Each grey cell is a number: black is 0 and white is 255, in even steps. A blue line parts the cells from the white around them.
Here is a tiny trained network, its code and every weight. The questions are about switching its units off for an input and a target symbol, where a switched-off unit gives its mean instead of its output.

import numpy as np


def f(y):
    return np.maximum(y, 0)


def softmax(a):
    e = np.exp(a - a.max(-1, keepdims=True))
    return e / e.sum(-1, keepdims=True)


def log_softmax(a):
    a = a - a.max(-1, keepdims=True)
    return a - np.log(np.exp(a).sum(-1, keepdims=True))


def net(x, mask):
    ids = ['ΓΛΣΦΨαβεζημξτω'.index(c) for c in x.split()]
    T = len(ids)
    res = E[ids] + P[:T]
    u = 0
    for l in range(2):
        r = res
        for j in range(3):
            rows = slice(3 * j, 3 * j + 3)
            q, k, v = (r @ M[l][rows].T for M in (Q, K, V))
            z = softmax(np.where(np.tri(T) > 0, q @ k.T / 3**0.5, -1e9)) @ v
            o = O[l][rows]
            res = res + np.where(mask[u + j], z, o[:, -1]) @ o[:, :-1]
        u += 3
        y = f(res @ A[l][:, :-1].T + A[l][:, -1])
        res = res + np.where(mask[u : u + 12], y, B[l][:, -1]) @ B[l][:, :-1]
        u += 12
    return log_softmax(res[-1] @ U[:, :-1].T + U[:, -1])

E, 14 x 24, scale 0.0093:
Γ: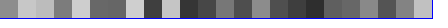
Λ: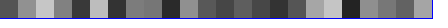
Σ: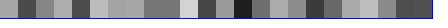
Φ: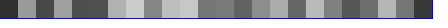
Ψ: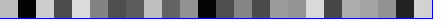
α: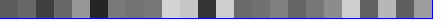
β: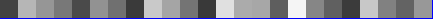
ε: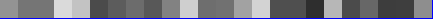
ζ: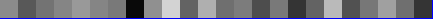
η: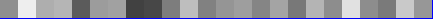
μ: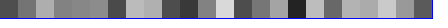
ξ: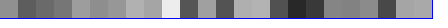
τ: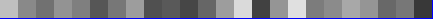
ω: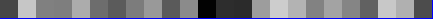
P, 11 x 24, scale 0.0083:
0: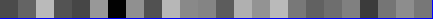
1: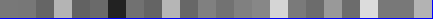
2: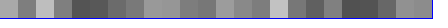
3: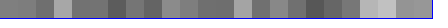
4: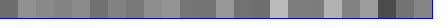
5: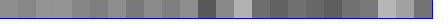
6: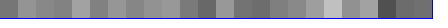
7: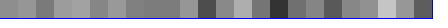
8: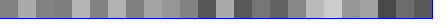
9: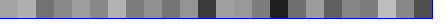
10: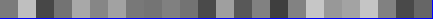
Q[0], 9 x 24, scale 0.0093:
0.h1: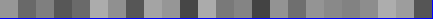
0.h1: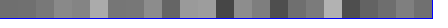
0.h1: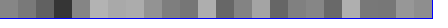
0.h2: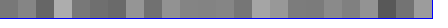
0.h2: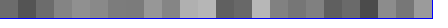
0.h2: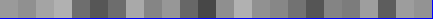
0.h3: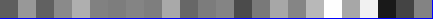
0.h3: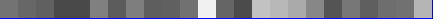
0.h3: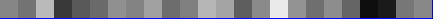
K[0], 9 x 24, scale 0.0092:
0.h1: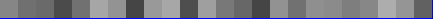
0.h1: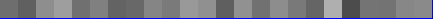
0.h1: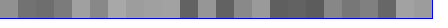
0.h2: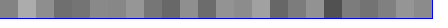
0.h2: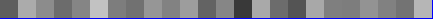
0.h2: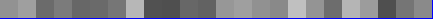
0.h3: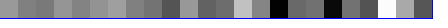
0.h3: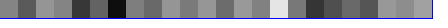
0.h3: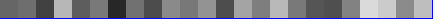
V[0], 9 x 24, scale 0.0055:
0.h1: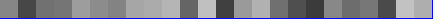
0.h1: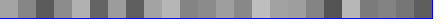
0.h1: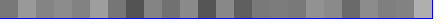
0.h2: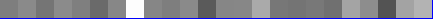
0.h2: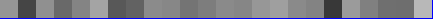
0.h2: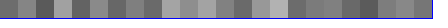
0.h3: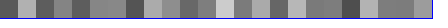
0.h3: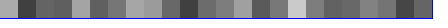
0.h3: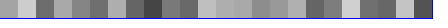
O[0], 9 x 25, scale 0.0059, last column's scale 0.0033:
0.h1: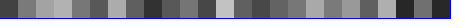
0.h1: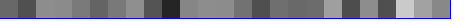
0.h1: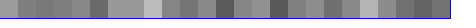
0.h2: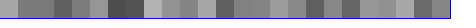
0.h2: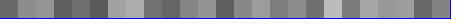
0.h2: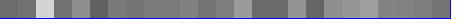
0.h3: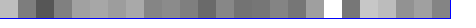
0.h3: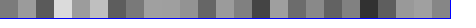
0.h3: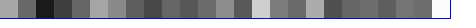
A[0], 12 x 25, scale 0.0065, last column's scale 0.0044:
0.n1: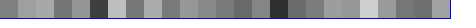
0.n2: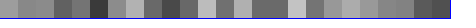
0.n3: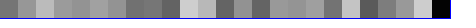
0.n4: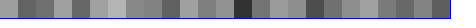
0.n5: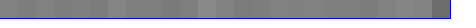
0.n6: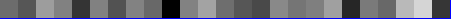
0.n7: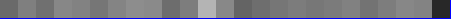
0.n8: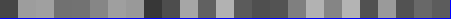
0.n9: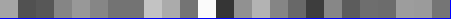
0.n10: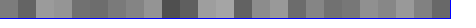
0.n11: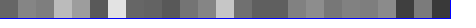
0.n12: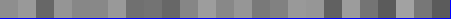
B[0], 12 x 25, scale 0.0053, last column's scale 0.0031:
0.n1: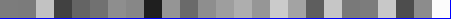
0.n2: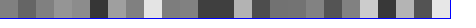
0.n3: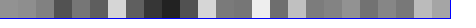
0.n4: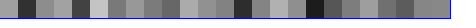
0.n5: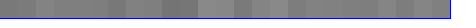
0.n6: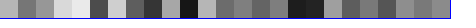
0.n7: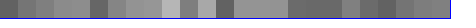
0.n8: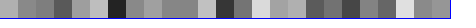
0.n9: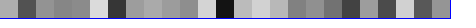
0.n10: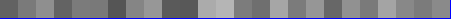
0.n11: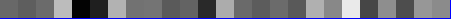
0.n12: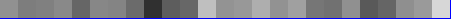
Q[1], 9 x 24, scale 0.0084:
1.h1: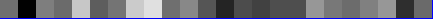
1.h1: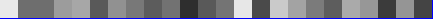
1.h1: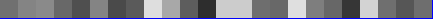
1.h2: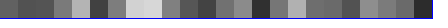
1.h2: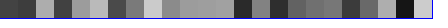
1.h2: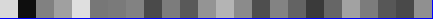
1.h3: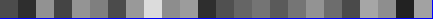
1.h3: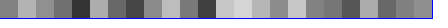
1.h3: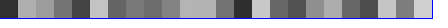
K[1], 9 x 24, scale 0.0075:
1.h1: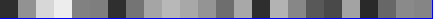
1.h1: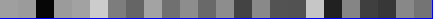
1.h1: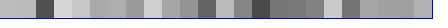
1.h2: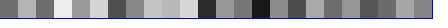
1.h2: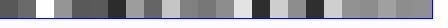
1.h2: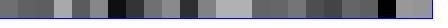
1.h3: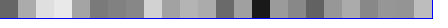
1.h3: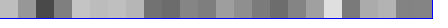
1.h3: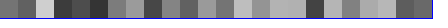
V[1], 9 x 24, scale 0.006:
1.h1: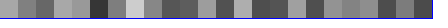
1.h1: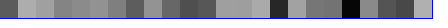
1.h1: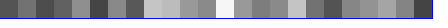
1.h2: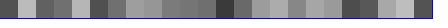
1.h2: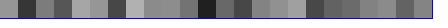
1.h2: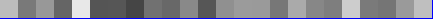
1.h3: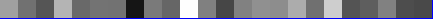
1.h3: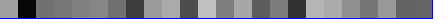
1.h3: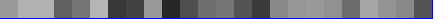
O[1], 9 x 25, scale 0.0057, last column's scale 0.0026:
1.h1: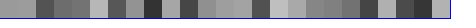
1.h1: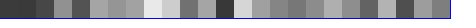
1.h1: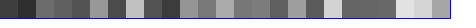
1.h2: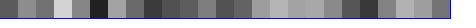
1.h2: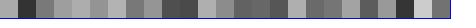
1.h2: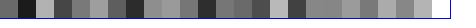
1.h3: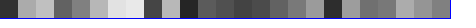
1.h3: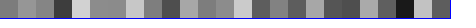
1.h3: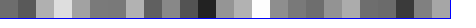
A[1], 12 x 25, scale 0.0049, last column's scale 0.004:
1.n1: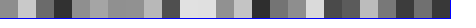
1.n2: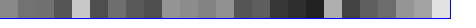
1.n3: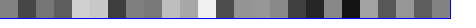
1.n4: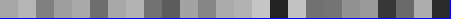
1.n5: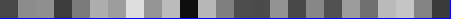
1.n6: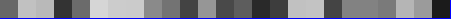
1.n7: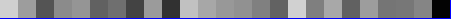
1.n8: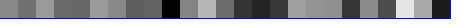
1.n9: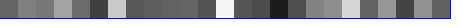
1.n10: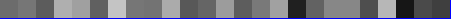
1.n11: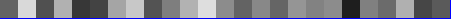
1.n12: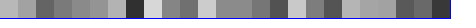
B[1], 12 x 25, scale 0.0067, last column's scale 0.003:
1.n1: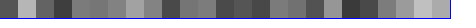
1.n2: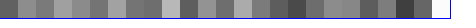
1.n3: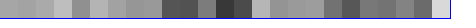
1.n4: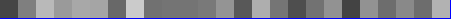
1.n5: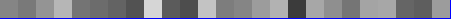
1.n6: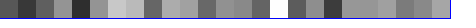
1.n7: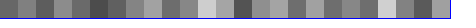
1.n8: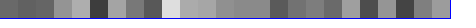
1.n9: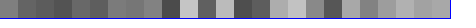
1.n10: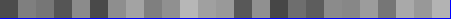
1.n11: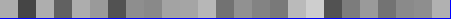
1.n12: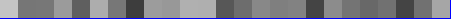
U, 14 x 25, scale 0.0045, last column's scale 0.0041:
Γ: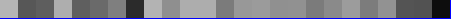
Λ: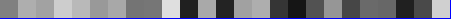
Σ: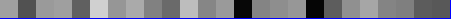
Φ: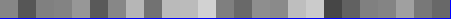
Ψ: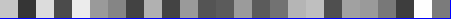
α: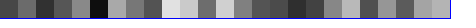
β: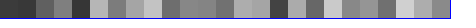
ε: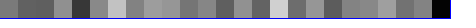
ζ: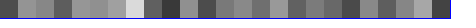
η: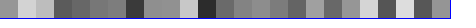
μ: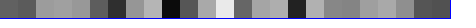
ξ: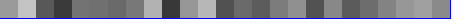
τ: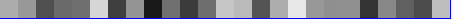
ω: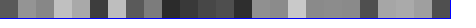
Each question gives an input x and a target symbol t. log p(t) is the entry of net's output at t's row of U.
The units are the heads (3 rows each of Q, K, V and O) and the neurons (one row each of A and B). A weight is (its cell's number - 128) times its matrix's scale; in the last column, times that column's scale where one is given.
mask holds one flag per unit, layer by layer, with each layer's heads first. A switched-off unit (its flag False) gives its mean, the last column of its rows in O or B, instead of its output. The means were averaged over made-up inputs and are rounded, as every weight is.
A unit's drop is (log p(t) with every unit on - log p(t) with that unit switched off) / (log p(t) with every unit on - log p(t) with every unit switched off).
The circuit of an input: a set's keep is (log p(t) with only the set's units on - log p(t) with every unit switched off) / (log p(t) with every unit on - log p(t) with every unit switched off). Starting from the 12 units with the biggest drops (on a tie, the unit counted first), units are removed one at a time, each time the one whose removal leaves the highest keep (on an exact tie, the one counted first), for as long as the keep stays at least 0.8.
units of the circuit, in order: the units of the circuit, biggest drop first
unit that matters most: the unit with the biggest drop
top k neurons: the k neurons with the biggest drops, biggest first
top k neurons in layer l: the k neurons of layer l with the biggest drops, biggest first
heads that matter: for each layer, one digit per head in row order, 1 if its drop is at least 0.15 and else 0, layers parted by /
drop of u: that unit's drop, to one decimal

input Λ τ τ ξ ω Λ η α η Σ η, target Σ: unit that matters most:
0.h3
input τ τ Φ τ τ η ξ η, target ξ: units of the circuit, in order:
(0.h3, 1.h3, 1.n1)
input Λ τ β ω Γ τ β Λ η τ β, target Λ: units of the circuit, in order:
(0.h3, 1.h1)
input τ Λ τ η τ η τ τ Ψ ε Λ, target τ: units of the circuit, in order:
(1.h1, 0.h3, 0.n2)
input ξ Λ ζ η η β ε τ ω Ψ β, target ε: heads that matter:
001 / 001
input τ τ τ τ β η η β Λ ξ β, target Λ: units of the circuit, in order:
(0.h3, 1.h1, 0.n6)
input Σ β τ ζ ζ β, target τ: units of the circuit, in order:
(0.h3, 1.h1, 0.n2)
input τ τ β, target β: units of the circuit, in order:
(1.h1, 0.h3)
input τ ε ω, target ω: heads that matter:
000 / 010
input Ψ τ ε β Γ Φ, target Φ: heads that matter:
000 / 010
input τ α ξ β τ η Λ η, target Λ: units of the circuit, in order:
(0.h3, 1.h1, 1.h3)
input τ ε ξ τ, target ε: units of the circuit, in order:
(1.h3, 0.h3, 1.n6, 1.n5)
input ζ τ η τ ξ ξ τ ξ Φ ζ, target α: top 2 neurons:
(0.n11, 1.n10)
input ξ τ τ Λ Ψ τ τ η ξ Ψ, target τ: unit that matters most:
1.h1
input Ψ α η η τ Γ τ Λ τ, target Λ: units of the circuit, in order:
(0.h3, 1.h1, 1.h3)
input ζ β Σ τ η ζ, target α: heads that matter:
110 / 000
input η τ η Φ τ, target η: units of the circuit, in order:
(0.h3, 1.h2, 1.h1, 0.n2)
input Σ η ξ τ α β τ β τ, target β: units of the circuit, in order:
(0.h3, 1.h1)
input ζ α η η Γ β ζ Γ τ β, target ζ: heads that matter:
001 / 001
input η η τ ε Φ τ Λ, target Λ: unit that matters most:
0.n6
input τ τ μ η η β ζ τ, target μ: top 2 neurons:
(0.n1, 1.n7)
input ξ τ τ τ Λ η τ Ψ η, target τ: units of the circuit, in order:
(0.h3, 1.h1, 0.n2)
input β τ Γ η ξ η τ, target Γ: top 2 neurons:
(1.n12, 0.n2)
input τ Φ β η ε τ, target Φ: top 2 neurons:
(1.n11, 1.n8)
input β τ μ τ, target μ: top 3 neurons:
(1.n7, 1.n4, 0.n10)
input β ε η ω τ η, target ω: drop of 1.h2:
0.6
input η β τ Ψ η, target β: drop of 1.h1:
0.8
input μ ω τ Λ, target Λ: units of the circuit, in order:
(0.n6)
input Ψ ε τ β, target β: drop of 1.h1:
1.0
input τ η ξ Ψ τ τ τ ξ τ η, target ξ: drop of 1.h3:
0.8
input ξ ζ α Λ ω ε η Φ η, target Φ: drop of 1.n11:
0.3
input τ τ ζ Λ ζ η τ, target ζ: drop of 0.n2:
0.1
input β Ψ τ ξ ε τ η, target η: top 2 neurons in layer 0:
(0.n3, 0.n12)
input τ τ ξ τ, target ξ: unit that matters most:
1.h3
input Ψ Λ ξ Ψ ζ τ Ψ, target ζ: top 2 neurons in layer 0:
(0.n3, 0.n9)
